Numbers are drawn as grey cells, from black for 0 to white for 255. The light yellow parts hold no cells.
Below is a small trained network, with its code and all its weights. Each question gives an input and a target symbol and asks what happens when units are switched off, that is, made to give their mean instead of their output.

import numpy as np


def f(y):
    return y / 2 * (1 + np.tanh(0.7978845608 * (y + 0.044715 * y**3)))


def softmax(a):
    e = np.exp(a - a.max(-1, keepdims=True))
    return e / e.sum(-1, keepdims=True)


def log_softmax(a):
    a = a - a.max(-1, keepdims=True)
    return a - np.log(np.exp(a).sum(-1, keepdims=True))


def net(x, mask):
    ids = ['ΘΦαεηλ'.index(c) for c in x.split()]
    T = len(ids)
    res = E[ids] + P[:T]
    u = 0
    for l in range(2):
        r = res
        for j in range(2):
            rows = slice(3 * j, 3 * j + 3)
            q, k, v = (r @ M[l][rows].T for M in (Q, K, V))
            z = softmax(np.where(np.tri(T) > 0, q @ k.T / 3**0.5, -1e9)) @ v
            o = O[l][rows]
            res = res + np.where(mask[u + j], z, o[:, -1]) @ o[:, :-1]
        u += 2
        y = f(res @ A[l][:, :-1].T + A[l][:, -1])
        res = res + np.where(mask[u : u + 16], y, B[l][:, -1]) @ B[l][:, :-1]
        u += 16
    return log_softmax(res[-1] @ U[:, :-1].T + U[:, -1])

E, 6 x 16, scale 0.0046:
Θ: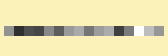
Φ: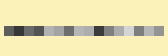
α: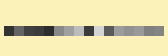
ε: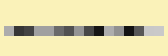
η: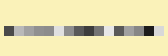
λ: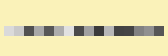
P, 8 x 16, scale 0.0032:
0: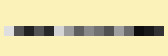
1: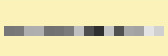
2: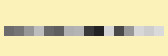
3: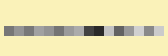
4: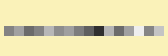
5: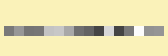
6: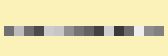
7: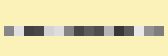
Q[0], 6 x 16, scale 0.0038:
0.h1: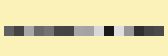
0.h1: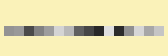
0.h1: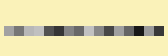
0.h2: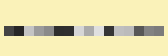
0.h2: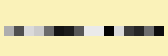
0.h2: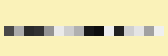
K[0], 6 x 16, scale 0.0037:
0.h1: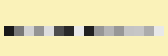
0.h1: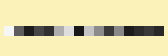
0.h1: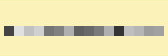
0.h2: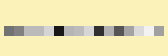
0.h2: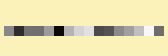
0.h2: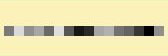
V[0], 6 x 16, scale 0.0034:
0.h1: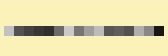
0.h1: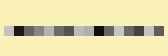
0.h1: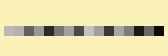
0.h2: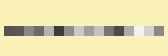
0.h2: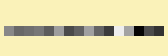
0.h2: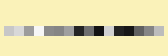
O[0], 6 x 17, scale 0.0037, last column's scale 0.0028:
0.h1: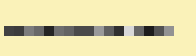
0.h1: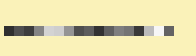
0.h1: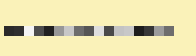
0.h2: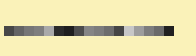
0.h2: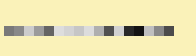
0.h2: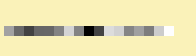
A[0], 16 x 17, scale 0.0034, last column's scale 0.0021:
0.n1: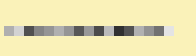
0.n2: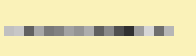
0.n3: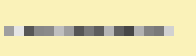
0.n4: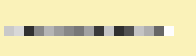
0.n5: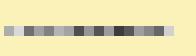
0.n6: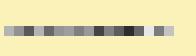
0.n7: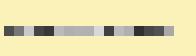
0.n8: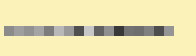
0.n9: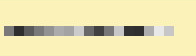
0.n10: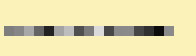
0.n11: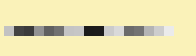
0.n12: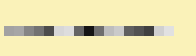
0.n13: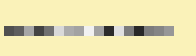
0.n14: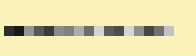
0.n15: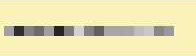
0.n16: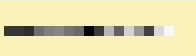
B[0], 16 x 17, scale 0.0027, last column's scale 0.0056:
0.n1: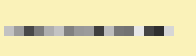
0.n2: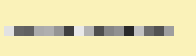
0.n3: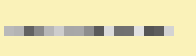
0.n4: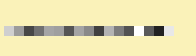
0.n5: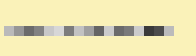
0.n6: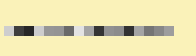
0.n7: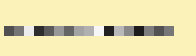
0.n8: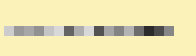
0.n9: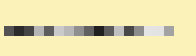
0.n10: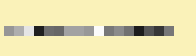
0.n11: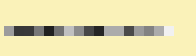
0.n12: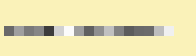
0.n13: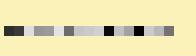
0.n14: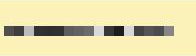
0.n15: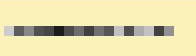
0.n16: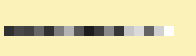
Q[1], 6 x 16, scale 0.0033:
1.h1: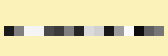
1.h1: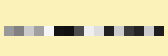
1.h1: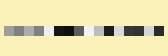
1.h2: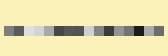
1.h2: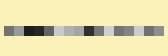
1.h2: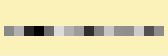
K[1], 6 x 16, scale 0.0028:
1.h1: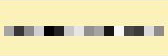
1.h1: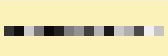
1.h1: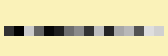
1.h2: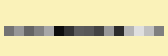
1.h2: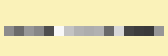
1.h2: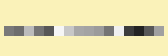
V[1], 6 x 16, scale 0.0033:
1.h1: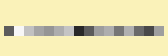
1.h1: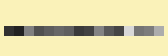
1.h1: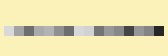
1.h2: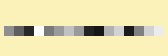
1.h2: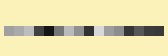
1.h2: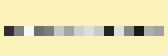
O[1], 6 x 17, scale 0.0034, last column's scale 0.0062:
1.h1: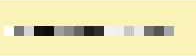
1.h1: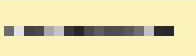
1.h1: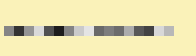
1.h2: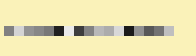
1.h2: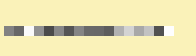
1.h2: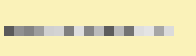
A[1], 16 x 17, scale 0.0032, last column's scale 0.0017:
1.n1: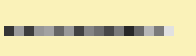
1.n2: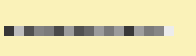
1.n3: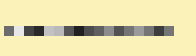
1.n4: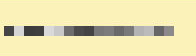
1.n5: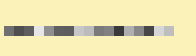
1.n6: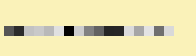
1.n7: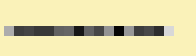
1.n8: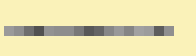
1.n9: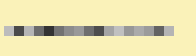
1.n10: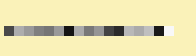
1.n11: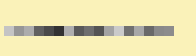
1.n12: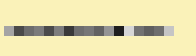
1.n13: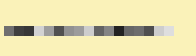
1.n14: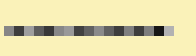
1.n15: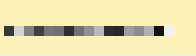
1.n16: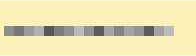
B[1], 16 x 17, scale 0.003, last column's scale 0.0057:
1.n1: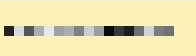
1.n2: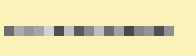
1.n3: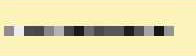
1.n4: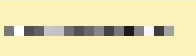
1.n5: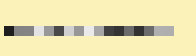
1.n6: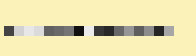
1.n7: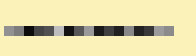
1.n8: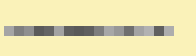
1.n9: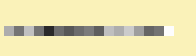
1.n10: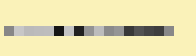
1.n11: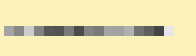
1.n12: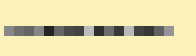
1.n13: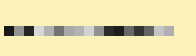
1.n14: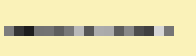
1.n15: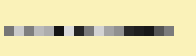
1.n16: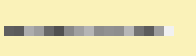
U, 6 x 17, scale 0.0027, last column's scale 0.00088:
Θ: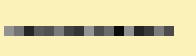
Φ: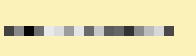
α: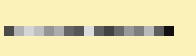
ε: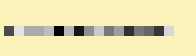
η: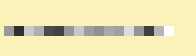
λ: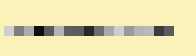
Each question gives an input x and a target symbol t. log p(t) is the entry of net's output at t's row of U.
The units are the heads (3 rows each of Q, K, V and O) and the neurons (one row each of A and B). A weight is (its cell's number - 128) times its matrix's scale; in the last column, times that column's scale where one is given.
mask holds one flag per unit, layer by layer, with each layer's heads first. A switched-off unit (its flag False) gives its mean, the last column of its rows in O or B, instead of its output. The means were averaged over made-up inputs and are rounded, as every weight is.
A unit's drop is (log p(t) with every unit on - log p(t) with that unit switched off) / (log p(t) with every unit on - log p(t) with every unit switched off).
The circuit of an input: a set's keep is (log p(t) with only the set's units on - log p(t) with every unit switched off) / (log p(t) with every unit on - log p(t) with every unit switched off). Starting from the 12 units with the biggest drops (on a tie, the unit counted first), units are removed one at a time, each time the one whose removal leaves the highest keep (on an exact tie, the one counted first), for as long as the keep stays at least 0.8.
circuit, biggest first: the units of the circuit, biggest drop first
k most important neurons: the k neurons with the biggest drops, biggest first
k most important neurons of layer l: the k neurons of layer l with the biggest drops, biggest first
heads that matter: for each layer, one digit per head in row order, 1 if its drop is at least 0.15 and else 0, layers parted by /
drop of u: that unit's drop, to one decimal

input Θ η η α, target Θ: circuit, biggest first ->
1.h2; 0.h2; 1.n7
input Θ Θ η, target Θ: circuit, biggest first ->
1.h2; 1.n7; 0.h2; 0.h1
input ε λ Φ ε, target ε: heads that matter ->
10 / 01
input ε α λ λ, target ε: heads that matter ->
11 / 01
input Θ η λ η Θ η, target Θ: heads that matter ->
01 / 01
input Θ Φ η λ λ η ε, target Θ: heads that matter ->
01 / 01
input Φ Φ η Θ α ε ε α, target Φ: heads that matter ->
11 / 11
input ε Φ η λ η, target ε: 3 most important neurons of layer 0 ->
0.n9; 0.n11; 0.n6
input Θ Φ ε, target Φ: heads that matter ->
10 / 10
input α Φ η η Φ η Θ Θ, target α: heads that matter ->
11 / 01
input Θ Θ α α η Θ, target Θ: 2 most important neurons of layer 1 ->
1.n7; 1.n12
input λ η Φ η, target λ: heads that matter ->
11 / 10
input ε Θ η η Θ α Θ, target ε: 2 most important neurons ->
0.n9; 1.n2
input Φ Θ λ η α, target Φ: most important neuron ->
0.n13
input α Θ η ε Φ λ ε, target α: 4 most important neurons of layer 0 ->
0.n7; 0.n10; 0.n13; 0.n14
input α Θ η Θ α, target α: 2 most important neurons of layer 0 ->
0.n7; 0.n10
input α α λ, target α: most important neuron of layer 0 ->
0.n7
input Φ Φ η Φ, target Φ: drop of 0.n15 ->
-0.1
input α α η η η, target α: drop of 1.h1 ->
-0.2
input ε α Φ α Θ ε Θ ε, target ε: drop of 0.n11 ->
0.1
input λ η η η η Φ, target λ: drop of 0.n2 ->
0.0
